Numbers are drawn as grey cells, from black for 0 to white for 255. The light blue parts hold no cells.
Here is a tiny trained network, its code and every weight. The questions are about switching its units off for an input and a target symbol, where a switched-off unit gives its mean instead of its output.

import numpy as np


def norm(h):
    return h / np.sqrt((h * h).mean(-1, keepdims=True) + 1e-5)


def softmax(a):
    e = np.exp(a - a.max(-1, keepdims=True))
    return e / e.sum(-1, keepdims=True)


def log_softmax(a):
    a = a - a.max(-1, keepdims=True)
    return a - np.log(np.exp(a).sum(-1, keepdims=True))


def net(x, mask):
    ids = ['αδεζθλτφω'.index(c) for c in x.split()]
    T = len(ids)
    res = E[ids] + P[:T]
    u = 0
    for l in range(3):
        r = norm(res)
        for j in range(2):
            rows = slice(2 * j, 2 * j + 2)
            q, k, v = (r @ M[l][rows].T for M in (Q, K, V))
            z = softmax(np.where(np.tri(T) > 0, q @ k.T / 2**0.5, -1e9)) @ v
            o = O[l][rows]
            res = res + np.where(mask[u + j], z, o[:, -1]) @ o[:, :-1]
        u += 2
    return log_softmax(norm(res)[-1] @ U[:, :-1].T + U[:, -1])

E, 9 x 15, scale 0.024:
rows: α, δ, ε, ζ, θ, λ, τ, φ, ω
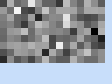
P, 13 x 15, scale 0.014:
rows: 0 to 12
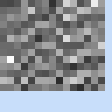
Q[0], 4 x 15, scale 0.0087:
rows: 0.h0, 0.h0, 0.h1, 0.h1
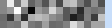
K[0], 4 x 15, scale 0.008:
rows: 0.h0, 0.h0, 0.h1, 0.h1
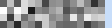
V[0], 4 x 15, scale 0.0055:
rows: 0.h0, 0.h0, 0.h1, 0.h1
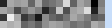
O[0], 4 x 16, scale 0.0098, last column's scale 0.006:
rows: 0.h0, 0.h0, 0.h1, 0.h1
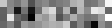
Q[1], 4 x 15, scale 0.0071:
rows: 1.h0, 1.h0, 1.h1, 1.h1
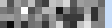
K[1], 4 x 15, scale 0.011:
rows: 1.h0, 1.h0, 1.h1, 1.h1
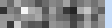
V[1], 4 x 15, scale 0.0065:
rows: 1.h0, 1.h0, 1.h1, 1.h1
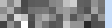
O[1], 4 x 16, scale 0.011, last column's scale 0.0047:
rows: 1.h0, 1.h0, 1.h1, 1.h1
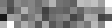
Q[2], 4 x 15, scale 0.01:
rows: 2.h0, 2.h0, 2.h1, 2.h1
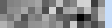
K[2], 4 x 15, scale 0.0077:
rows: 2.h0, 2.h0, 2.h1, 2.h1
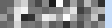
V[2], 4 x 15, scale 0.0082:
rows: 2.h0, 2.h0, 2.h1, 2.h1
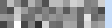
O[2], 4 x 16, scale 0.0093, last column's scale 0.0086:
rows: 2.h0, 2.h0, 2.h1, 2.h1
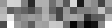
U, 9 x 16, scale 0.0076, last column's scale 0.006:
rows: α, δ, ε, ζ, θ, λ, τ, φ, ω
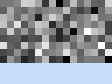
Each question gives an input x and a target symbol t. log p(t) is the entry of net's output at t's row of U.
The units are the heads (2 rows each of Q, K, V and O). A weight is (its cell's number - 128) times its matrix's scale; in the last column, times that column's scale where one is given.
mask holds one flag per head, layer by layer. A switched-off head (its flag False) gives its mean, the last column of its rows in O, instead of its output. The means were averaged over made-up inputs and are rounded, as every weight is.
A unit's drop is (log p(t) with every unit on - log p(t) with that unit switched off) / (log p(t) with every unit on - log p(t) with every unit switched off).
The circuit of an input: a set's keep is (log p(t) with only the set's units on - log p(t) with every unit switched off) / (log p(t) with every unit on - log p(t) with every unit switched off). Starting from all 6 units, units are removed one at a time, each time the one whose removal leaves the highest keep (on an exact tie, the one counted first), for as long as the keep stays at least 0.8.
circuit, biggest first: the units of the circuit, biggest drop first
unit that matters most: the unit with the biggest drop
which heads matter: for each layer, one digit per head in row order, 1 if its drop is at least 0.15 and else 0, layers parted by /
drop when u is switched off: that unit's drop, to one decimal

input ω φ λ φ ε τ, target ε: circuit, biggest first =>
[1.h1]
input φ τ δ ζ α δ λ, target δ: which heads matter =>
00 / 00 / 00
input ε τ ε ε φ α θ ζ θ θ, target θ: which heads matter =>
11 / 01 / 01
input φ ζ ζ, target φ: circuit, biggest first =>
[2.h0, 2.h1]
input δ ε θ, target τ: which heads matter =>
10 / 00 / 00
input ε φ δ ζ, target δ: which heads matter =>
00 / 00 / 01
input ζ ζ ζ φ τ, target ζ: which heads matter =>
10 / 00 / 10
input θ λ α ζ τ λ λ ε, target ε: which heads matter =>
00 / 10 / 00
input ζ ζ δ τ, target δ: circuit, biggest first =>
[0.h1, 2.h1]
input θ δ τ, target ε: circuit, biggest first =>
[0.h0, 1.h0, 0.h1]
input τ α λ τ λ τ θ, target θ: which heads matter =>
10 / 01 / 01
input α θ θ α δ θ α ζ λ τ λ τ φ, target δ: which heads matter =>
00 / 10 / 00
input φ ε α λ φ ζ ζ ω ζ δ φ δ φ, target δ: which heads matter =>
00 / 00 / 00
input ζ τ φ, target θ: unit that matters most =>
0.h0
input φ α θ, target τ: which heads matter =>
11 / 00 / 00
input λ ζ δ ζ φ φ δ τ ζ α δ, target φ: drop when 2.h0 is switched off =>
-0.1
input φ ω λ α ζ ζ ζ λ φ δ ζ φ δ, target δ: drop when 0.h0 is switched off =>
0.1
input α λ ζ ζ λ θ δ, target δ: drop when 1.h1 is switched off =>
0.0
